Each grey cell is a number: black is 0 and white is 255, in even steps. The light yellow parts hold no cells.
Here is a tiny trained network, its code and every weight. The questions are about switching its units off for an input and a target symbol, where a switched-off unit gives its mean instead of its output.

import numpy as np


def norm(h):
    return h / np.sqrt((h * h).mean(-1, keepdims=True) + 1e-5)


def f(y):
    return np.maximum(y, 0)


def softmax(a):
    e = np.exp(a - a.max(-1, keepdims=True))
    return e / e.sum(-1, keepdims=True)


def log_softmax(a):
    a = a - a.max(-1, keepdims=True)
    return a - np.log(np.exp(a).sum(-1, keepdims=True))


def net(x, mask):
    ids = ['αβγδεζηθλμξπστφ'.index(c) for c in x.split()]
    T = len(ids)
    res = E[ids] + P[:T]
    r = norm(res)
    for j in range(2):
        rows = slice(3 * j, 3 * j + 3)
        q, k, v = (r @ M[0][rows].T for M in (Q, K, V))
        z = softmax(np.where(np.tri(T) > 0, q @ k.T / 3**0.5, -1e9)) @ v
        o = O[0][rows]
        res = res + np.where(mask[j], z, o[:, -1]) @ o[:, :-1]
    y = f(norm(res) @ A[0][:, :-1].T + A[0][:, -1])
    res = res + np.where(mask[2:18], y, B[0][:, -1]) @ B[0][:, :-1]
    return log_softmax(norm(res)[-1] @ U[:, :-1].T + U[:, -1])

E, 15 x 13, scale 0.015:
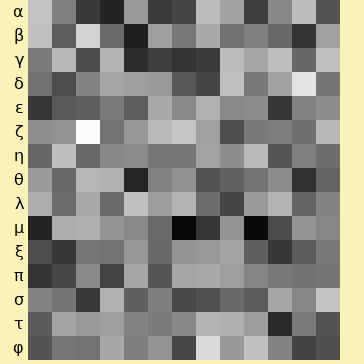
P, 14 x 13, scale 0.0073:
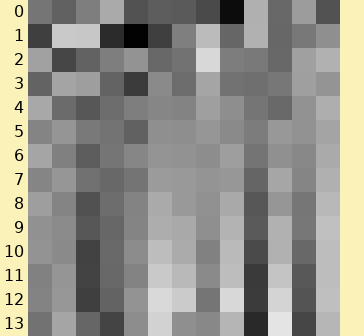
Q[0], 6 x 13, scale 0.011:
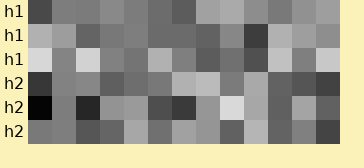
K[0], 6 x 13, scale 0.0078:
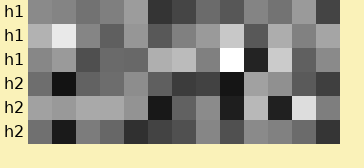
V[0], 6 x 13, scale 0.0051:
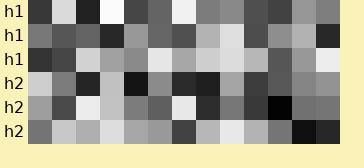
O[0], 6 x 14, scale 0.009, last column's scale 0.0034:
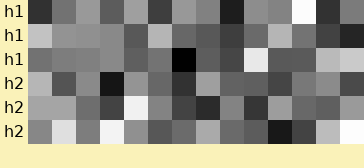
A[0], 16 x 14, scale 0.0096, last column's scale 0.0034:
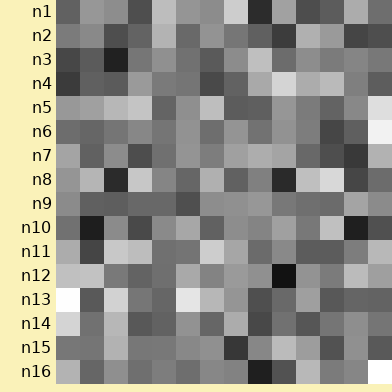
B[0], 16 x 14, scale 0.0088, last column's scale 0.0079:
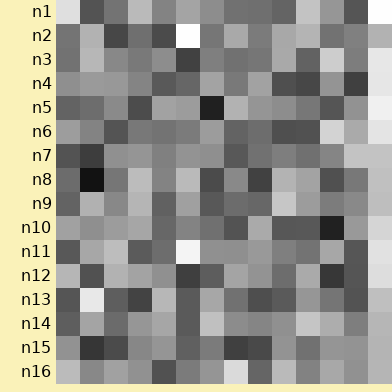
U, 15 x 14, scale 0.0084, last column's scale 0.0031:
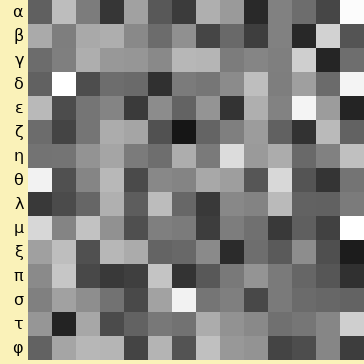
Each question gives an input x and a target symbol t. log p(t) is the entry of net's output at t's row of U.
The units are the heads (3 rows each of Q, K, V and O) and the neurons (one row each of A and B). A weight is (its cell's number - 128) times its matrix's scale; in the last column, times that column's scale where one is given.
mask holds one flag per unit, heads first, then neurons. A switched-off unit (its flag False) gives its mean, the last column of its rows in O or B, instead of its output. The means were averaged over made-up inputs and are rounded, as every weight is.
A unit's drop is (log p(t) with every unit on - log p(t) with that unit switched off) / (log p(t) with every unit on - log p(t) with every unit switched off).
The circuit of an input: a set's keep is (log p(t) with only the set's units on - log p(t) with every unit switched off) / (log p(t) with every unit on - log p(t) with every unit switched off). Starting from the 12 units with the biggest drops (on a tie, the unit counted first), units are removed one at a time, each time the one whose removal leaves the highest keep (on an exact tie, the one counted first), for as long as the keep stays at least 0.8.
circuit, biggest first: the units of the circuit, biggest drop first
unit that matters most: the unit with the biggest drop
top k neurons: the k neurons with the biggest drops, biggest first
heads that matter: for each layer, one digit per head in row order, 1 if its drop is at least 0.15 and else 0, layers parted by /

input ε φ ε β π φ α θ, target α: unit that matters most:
n13
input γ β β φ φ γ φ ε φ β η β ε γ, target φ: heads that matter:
01
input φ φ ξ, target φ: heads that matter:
01
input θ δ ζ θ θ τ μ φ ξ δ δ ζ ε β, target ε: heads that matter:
10
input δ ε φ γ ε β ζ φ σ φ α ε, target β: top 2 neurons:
(n10 n7)
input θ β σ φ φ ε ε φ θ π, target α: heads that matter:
11
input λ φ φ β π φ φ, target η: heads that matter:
11
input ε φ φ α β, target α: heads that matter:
10
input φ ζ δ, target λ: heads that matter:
01
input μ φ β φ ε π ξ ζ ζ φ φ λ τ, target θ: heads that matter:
11
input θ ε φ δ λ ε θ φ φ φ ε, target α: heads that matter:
11
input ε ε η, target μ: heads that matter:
01
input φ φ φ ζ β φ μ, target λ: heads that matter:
01
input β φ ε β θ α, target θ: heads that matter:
10
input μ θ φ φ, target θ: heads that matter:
11
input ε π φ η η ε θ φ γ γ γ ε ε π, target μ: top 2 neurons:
(n10 n4)
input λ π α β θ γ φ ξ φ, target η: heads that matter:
11
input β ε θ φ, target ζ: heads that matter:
11
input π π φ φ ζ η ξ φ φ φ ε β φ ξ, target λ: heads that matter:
11
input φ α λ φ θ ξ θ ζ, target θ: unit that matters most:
n1
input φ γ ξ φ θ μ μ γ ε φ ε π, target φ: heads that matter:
01
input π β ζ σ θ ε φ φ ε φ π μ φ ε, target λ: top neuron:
(n8)
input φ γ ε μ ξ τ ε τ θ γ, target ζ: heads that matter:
01
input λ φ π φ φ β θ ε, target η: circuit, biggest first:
(h1 h2)
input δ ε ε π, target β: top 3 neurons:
(n10 n7 n11)
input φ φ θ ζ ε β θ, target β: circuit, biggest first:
(h2 h1 n14)
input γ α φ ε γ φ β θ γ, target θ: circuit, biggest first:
(h1)
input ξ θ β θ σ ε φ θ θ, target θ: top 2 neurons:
(n12 n3)
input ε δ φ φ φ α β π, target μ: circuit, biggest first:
(n10 h1 h2 n4)
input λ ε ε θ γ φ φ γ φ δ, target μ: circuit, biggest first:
(h2 n10 n4)
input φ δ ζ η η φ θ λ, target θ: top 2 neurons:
(n1 n12)
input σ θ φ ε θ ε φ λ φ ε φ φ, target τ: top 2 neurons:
(n10 n7)
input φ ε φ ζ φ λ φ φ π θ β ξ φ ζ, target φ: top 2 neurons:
(n5 n11)
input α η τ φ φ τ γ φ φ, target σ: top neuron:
(n13)
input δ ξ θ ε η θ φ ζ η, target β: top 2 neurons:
(n7 n10)
